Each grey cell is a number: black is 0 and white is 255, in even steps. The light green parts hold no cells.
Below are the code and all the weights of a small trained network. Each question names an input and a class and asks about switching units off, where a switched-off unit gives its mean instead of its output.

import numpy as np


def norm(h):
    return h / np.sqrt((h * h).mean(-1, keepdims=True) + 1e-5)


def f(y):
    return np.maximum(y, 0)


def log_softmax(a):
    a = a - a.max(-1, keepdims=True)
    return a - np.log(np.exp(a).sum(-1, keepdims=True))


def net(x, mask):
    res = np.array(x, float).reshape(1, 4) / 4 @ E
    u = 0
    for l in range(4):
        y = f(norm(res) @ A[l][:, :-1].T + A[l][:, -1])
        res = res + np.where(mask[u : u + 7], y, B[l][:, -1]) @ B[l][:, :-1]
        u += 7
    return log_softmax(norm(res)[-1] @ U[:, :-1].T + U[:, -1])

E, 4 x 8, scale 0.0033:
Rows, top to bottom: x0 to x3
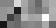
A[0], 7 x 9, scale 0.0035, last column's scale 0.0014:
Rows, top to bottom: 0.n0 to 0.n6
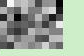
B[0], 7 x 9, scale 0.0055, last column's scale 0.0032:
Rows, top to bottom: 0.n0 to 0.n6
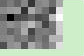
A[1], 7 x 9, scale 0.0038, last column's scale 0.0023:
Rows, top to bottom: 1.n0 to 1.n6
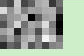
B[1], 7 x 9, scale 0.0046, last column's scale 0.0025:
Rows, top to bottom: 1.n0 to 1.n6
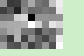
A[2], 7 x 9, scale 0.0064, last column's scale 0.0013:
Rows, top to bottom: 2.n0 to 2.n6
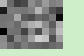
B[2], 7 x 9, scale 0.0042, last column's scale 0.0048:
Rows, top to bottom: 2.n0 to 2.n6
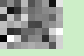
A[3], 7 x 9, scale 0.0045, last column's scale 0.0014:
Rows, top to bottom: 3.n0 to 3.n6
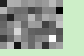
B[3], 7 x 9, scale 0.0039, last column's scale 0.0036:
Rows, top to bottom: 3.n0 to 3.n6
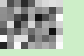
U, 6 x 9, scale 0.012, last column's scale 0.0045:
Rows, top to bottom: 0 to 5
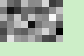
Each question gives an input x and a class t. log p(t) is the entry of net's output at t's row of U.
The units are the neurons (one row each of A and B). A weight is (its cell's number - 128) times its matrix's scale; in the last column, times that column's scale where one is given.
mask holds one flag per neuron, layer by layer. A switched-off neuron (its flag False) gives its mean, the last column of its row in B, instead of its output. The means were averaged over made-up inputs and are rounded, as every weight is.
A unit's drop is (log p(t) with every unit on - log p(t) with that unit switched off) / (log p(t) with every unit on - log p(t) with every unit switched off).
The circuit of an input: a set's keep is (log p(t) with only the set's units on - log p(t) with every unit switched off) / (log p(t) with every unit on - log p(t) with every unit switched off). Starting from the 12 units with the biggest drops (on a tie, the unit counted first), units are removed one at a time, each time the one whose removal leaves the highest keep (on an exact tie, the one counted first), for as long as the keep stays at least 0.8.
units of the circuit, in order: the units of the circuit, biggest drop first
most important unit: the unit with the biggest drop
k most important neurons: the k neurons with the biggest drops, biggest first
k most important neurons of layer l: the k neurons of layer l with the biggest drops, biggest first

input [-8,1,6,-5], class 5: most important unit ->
2.n5
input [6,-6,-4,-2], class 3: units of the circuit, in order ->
[0.n1 3.n2 2.n2]
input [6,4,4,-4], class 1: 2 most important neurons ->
[1.n1 1.n5]
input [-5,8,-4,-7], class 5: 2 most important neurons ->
[2.n4 3.n6]
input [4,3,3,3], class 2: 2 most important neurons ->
[1.n3 0.n2]
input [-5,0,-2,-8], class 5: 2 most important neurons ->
[2.n4 3.n0]
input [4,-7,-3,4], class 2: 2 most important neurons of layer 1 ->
[1.n3 1.n1]
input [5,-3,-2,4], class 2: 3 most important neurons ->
[0.n2 1.n3 1.n1]
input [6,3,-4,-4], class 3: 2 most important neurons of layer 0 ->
[0.n1 0.n0]
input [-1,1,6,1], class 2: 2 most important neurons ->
[0.n2 2.n5]
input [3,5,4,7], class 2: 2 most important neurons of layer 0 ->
[0.n2 0.n6]
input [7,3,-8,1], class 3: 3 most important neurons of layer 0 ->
[0.n1 0.n0 0.n5]
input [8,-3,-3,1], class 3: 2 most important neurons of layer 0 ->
[0.n0 0.n1]
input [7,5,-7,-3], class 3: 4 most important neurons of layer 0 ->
[0.n1 0.n0 0.n5 0.n6]
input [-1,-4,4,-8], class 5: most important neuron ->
[2.n5]
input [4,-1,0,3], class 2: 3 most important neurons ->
[0.n2 1.n3 0.n6]
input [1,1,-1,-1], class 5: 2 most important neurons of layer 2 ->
[2.n4 2.n1]
